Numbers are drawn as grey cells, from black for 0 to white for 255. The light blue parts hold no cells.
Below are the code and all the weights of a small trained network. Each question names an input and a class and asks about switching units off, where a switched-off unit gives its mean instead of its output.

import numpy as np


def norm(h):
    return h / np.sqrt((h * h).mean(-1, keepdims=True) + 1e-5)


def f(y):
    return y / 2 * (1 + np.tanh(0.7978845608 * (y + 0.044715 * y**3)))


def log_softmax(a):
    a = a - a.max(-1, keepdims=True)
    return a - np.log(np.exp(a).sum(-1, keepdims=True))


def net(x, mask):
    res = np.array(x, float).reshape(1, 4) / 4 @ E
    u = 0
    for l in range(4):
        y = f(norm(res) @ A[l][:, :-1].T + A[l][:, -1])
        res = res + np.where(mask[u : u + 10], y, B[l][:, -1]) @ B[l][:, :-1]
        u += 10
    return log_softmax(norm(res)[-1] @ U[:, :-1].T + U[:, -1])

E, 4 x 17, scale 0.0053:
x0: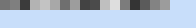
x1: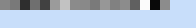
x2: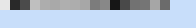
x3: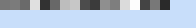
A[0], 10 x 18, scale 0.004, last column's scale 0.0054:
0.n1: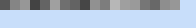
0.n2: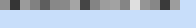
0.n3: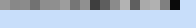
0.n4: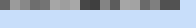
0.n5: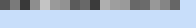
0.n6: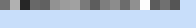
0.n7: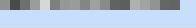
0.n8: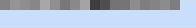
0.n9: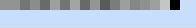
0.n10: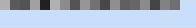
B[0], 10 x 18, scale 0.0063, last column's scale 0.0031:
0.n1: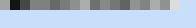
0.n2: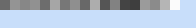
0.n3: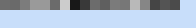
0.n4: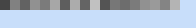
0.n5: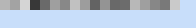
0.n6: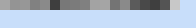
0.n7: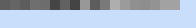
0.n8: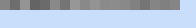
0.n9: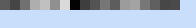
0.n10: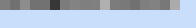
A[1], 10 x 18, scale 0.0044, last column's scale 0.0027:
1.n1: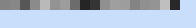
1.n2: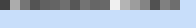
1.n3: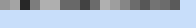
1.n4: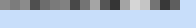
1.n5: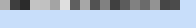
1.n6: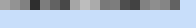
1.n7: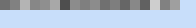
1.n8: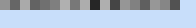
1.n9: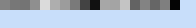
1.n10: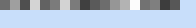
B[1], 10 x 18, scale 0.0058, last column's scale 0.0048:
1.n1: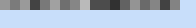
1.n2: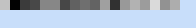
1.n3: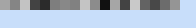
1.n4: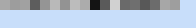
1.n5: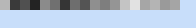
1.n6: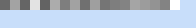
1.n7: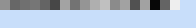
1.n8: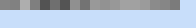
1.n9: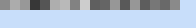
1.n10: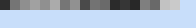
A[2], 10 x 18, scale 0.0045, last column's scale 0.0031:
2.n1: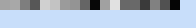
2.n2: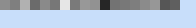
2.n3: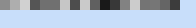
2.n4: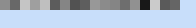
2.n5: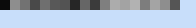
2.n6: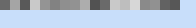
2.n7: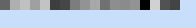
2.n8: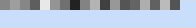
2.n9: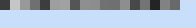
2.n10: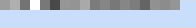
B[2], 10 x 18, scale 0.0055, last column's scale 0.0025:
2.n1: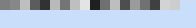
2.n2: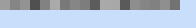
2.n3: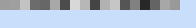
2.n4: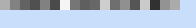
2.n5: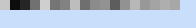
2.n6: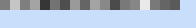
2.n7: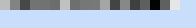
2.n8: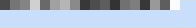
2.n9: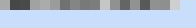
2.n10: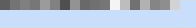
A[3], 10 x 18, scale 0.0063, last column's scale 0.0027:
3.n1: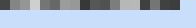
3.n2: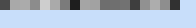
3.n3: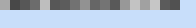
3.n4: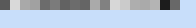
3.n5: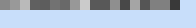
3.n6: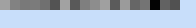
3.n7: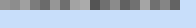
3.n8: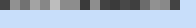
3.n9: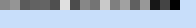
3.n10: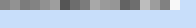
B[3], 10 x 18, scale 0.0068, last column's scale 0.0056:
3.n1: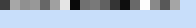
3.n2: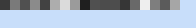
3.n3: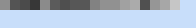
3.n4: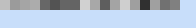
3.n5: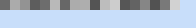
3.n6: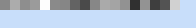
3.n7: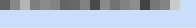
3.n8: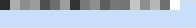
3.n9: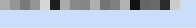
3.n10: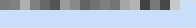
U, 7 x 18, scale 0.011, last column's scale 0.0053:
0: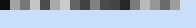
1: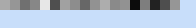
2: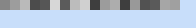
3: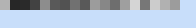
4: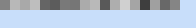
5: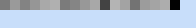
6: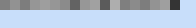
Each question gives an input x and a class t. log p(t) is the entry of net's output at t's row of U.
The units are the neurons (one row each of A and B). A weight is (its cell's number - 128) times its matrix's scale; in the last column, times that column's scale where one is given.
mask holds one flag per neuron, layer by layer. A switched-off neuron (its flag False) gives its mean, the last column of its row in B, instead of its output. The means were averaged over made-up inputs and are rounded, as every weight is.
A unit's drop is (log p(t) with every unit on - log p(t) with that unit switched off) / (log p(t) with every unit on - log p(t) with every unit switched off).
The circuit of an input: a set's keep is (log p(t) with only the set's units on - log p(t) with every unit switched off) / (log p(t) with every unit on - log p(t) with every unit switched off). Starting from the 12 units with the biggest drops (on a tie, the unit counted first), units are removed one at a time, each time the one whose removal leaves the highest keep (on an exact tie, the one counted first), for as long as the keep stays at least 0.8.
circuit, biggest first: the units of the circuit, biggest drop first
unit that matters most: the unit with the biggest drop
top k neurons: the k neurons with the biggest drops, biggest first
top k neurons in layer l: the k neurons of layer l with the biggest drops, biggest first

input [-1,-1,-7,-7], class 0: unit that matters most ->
2.n8
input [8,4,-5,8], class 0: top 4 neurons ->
(1.n10 0.n4 1.n4 3.n1)
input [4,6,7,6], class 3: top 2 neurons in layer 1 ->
(1.n5 1.n7)
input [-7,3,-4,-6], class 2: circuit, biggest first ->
(1.n4 2.n3)
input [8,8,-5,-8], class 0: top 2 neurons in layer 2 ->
(2.n8 2.n7)
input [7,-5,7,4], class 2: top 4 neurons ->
(2.n1 0.n1 1.n9 1.n2)
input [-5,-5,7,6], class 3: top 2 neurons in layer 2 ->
(2.n8 2.n4)
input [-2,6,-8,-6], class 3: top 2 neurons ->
(1.n2 1.n7)
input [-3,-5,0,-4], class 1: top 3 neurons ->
(0.n2 2.n7 1.n10)
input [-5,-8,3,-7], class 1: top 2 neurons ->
(2.n7 0.n2)
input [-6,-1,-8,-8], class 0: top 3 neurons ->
(2.n8 3.n2 0.n7)
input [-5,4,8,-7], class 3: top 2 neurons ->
(1.n5 0.n2)
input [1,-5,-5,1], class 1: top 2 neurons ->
(2.n7 0.n7)
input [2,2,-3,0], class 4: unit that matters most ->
0.n1
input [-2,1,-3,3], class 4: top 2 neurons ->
(0.n2 2.n8)
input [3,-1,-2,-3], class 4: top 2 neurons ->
(1.n6 1.n10)
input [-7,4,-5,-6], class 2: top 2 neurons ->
(1.n4 0.n2)
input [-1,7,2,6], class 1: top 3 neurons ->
(0.n6 1.n6 2.n8)
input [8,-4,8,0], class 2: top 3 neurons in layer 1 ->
(1.n9 1.n2 1.n3)
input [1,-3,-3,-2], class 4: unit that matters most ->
1.n6
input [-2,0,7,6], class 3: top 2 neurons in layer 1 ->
(1.n5 1.n6)
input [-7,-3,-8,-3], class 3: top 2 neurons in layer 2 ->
(2.n5 2.n1)
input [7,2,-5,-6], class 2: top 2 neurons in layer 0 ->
(0.n2 0.n4)
